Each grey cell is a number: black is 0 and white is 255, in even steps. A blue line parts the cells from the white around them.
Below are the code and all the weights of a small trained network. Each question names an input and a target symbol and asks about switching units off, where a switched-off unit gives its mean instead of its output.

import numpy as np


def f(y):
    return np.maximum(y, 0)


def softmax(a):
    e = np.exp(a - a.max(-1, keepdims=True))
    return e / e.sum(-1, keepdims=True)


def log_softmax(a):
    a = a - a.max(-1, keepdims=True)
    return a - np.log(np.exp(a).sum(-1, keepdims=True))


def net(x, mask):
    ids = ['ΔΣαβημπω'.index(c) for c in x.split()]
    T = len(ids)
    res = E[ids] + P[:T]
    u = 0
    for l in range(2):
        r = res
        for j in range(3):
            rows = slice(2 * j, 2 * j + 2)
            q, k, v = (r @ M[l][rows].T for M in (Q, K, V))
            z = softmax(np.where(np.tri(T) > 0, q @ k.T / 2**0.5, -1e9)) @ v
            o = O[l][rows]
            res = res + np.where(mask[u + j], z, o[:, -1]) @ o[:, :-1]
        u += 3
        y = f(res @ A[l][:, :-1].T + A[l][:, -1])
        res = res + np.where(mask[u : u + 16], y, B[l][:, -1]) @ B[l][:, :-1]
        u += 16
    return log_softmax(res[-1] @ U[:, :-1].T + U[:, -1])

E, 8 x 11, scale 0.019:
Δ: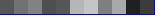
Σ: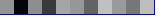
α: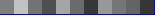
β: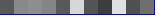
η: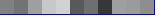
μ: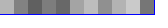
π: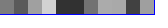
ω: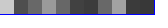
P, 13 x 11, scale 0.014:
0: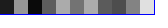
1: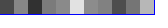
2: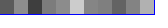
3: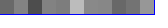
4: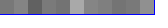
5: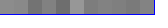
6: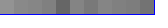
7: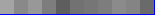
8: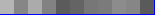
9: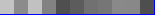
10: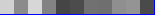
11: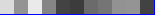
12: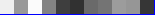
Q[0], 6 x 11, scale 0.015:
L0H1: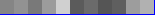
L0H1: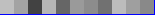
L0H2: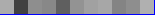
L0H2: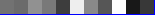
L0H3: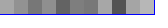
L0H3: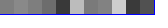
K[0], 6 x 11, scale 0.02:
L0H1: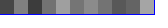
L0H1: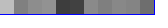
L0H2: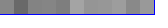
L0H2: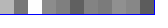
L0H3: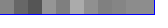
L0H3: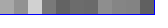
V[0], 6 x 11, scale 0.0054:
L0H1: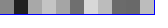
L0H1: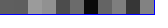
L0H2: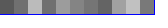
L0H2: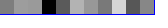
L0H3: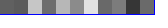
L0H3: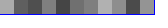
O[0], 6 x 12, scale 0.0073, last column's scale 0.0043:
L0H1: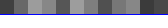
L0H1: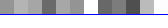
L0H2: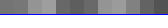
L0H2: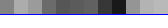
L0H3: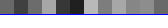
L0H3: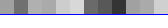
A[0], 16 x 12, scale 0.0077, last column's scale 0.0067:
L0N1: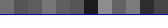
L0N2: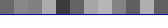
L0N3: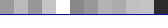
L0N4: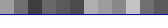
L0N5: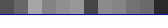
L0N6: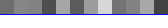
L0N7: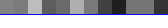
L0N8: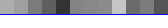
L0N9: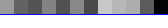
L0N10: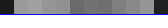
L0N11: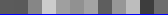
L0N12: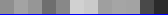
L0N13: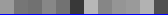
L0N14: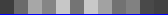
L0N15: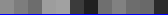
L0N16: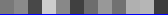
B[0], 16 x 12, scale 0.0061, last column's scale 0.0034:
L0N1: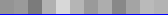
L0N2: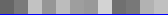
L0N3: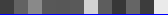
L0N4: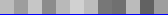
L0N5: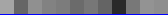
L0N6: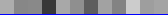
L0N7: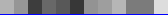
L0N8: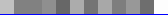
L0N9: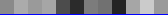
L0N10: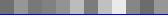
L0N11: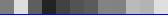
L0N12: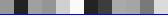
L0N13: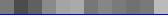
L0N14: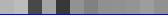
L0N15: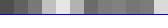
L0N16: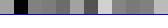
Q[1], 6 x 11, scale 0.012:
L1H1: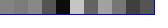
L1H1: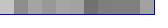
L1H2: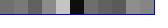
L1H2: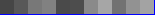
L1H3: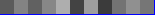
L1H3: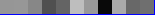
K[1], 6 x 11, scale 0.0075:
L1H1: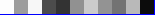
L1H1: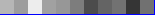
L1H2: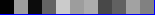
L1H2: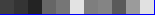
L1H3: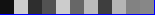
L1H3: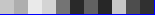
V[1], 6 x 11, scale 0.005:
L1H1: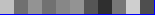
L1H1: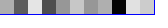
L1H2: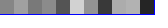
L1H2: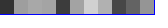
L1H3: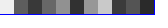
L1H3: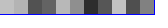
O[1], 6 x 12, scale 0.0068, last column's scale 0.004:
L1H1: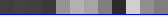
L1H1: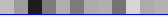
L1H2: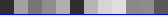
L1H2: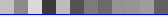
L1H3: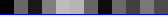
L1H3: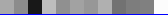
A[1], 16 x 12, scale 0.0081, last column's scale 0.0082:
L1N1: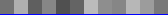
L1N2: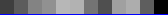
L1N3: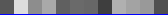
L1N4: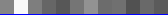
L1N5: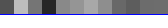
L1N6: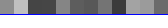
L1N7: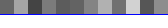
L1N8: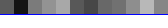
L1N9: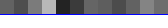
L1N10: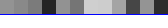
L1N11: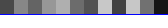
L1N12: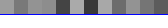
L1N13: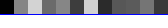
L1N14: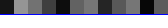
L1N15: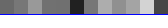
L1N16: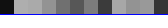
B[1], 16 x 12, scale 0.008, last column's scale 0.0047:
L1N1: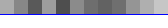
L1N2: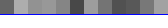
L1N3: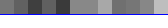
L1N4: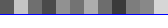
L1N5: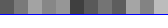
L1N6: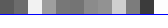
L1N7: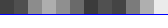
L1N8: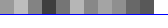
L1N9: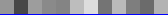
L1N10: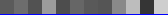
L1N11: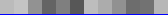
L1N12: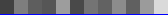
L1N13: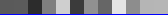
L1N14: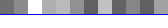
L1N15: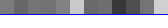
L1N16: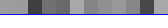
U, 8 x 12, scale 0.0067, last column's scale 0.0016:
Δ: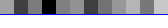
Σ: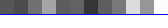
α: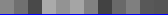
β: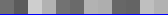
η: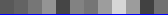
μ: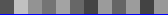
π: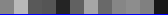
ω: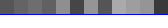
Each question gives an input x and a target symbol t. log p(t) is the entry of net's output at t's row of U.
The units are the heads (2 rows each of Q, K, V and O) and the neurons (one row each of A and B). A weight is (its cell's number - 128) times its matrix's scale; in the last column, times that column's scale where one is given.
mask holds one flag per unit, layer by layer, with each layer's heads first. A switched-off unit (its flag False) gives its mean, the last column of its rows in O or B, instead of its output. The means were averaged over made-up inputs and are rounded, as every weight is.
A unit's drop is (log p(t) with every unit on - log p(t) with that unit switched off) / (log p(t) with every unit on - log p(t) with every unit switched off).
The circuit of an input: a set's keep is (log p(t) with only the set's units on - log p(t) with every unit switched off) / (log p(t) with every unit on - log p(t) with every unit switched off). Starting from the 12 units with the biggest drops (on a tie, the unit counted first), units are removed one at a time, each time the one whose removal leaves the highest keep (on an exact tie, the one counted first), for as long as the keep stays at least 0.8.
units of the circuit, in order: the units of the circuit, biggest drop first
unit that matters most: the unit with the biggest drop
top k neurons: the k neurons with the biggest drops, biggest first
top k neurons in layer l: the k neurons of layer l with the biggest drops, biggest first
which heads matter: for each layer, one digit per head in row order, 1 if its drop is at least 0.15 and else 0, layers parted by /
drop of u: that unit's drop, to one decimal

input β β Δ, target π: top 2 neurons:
[L1N10 L1N4]
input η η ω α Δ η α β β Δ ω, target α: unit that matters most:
L1H3
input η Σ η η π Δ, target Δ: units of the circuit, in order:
[L0N12 L1H2 L0N2]
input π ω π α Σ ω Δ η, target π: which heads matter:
100 / 100
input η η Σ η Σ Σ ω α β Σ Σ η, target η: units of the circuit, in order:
[L1H1 L0H3 L0H2]
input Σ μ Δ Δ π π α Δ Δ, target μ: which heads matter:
010 / 000
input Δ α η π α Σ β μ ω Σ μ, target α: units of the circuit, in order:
[L1H3 L0N12]
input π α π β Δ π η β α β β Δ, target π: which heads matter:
010 / 000
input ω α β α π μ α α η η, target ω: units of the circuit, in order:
[L1N13 L0N3 L0H1 L1H3]
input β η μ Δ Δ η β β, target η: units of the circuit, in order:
[L0H2 L1H2]
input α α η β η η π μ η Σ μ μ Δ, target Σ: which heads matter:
000 / 100
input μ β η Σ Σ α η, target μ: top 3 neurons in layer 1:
[L1N8 L1N11 L1N2]
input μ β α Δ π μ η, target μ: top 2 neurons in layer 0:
[L0N15 L0N1]
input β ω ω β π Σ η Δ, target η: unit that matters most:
L0H2
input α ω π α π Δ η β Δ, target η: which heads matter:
010 / 000
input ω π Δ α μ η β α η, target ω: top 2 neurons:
[L0N3 L1N13]
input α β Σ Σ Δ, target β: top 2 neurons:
[L1N14 L1N9]
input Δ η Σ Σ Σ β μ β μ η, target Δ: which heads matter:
001 / 000
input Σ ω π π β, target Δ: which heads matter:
100 / 011
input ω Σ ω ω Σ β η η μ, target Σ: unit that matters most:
L0H1
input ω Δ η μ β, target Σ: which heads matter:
000 / 000
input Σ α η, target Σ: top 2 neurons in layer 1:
[L1N7 L1N1]
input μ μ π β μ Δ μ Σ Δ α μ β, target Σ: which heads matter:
000 / 100
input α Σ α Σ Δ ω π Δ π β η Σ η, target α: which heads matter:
100 / 011
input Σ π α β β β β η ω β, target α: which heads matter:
000 / 001
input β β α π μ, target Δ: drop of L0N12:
0.4
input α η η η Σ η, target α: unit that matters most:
L0H1
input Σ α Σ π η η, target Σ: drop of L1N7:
0.3
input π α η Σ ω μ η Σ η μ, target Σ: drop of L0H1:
0.2
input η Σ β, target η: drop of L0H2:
0.6
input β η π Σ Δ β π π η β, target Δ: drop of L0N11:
0.0
